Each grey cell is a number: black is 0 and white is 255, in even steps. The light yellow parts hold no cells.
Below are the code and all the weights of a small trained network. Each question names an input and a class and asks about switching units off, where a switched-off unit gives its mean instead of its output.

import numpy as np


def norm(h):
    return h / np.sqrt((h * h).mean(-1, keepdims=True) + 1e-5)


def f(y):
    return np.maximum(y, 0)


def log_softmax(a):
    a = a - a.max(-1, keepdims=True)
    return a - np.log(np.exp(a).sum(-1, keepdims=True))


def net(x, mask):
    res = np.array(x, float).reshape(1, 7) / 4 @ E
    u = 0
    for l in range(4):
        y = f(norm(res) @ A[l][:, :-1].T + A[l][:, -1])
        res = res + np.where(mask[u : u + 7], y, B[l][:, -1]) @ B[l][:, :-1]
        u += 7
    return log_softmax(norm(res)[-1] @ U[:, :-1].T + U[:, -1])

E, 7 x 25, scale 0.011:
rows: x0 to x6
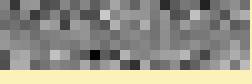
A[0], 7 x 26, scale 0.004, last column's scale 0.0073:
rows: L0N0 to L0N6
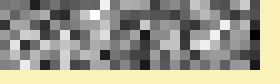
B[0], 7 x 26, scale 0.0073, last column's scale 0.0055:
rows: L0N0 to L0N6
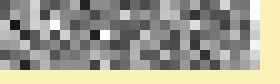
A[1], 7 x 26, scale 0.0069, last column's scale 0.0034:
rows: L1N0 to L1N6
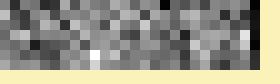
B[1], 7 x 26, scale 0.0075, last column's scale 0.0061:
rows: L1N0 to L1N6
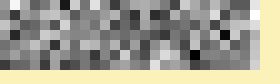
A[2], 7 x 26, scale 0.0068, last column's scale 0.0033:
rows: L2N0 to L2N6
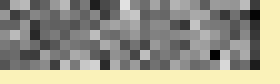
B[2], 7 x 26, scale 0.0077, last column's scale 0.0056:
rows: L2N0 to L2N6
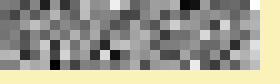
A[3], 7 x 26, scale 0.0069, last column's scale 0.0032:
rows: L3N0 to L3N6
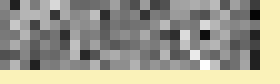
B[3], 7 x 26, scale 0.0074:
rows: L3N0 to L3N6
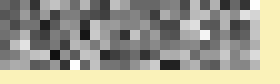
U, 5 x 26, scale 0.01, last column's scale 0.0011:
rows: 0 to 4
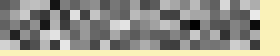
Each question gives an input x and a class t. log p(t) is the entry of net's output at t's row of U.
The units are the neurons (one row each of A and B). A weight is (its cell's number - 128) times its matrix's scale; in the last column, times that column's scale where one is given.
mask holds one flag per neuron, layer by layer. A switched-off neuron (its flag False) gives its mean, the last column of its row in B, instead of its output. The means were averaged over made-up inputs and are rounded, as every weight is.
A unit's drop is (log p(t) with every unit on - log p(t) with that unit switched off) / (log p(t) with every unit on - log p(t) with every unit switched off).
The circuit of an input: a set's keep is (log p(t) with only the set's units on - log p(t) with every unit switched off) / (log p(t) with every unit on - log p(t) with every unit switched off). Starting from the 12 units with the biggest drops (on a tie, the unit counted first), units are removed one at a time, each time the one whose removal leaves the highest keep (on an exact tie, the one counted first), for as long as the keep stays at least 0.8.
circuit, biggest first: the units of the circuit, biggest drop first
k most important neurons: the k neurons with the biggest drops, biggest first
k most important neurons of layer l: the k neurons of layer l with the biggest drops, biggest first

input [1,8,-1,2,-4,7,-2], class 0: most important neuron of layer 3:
[L3N5]
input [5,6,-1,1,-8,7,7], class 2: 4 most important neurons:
[L2N0; L1N1; L0N2; L0N5]
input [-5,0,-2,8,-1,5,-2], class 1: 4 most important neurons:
[L0N4; L0N1; L3N6; L1N6]
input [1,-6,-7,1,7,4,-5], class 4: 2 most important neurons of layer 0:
[L0N3; L0N6]
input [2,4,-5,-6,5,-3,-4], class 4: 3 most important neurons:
[L0N3; L0N2; L0N6]
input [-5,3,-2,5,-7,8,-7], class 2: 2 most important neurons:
[L2N0; L0N2]
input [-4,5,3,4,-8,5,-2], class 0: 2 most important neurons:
[L0N1; L3N5]
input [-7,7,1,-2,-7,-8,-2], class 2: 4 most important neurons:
[L1N5; L0N1; L1N6; L1N0]
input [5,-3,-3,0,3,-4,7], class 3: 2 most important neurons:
[L1N3; L0N2]
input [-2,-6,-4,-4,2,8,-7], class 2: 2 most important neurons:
[L2N0; L0N2]
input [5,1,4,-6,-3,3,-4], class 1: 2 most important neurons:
[L1N0; L0N2]
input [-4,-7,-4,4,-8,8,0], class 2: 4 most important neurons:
[L2N0; L0N0; L1N4; L3N5]
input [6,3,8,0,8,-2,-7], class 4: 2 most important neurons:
[L1N2; L2N5]
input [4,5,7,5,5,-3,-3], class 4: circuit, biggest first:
[L1N2]
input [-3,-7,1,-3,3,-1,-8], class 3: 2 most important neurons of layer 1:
[L1N1; L1N4]
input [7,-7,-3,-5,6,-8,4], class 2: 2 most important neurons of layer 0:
[L0N1; L0N0]
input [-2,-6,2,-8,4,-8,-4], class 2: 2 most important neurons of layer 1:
[L1N5; L1N6]
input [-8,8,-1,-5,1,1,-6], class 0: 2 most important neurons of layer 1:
[L1N4; L1N0]
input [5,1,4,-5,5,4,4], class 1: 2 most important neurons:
[L1N0; L0N1]
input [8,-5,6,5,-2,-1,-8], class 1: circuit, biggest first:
[L3N3]
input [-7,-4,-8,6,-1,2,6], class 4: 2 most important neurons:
[L0N3; L1N0]
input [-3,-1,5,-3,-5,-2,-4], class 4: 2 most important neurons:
[L1N2; L0N2]
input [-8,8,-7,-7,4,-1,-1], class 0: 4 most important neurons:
[L0N0; L1N4; L1N0; L3N5]
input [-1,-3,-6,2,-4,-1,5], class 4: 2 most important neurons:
[L0N3; L0N6]
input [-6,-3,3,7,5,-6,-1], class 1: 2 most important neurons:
[L0N4; L2N0]
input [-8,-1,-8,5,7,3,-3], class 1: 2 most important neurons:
[L0N4; L3N6]
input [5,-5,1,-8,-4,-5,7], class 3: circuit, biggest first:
[L1N3]
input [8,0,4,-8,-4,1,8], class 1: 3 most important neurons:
[L1N0; L3N3; L1N1]
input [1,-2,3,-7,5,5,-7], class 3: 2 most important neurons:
[L1N1; L0N1]
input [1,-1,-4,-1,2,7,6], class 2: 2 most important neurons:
[L2N0; L1N1]
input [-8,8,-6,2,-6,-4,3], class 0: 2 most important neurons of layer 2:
[L2N4; L2N2]
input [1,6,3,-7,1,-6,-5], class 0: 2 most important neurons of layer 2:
[L2N0; L2N4]
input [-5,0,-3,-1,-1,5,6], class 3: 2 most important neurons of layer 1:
[L1N0; L1N3]
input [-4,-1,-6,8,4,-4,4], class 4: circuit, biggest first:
[L0N3]
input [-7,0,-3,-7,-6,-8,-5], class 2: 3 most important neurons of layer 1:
[L1N6; L1N5; L1N0]
